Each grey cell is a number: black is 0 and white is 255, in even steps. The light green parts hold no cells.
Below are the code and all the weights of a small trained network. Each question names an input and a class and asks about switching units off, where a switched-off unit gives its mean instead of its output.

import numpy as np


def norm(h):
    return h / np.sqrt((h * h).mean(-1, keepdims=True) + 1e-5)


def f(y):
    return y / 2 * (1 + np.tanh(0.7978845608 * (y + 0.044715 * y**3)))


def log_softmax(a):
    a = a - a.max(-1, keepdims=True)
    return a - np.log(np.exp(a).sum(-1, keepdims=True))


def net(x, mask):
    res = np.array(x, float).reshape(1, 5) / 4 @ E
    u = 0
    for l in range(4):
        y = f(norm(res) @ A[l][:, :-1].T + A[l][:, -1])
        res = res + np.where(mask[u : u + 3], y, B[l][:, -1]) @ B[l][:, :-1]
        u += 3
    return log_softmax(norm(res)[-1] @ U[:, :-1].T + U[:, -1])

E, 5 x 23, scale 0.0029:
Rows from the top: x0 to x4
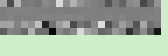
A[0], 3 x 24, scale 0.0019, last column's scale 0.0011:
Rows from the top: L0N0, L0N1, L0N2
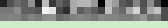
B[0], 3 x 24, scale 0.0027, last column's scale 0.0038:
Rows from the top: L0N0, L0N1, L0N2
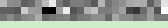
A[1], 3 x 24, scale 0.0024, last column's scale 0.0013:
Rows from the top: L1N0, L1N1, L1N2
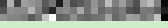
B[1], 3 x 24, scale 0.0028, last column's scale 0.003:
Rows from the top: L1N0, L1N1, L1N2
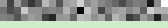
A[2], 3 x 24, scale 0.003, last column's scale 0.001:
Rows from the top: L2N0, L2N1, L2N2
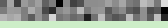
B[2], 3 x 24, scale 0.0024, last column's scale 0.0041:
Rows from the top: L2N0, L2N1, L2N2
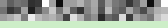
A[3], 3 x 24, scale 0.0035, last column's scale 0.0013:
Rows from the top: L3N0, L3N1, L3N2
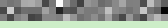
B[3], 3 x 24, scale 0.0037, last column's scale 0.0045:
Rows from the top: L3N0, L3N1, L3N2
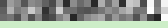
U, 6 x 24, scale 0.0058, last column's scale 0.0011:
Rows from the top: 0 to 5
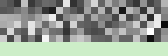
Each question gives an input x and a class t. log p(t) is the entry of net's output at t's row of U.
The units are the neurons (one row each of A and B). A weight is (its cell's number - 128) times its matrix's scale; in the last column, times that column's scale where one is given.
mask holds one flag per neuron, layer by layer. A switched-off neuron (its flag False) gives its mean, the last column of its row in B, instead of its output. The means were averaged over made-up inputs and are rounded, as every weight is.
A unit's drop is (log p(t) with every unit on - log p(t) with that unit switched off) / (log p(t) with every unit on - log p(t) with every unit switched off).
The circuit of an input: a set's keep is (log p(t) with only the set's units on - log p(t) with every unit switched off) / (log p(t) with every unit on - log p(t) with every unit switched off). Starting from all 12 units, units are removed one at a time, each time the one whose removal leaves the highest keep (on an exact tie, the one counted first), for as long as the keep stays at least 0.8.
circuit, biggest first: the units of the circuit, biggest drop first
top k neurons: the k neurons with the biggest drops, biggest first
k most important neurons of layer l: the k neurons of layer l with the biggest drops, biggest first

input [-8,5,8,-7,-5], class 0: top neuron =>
[L0N1]
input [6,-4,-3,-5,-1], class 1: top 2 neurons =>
[L0N1 L2N0]
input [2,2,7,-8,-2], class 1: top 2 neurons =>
[L0N1 L2N0]
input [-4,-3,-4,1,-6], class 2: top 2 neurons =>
[L2N2 L1N1]
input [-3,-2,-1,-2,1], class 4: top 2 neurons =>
[L0N0 L3N1]
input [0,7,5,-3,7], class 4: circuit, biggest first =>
[L1N0 L3N1 L0N0]
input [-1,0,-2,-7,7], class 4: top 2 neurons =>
[L3N1 L1N0]
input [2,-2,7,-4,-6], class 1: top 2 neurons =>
[L3N0 L2N0]
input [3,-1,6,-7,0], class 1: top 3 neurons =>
[L0N1 L2N0 L1N0]
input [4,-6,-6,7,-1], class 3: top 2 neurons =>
[L0N1 L2N2]
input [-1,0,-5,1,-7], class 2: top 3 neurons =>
[L2N2 L1N1 L2N1]
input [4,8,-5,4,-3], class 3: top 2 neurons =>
[L2N0 L2N2]
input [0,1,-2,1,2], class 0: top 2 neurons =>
[L3N0 L2N2]
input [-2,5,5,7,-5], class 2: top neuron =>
[L3N0]
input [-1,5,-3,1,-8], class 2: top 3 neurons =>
[L2N2 L1N1 L2N1]
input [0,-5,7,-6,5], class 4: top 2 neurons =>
[L1N0 L3N1]
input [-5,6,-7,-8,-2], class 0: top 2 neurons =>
[L0N1 L3N0]
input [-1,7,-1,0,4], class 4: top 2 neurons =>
[L0N1 L0N0]
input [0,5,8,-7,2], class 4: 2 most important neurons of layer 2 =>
[L2N2 L2N1]
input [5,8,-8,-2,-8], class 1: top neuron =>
[L0N1]
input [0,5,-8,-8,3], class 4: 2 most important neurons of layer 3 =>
[L3N1 L3N2]
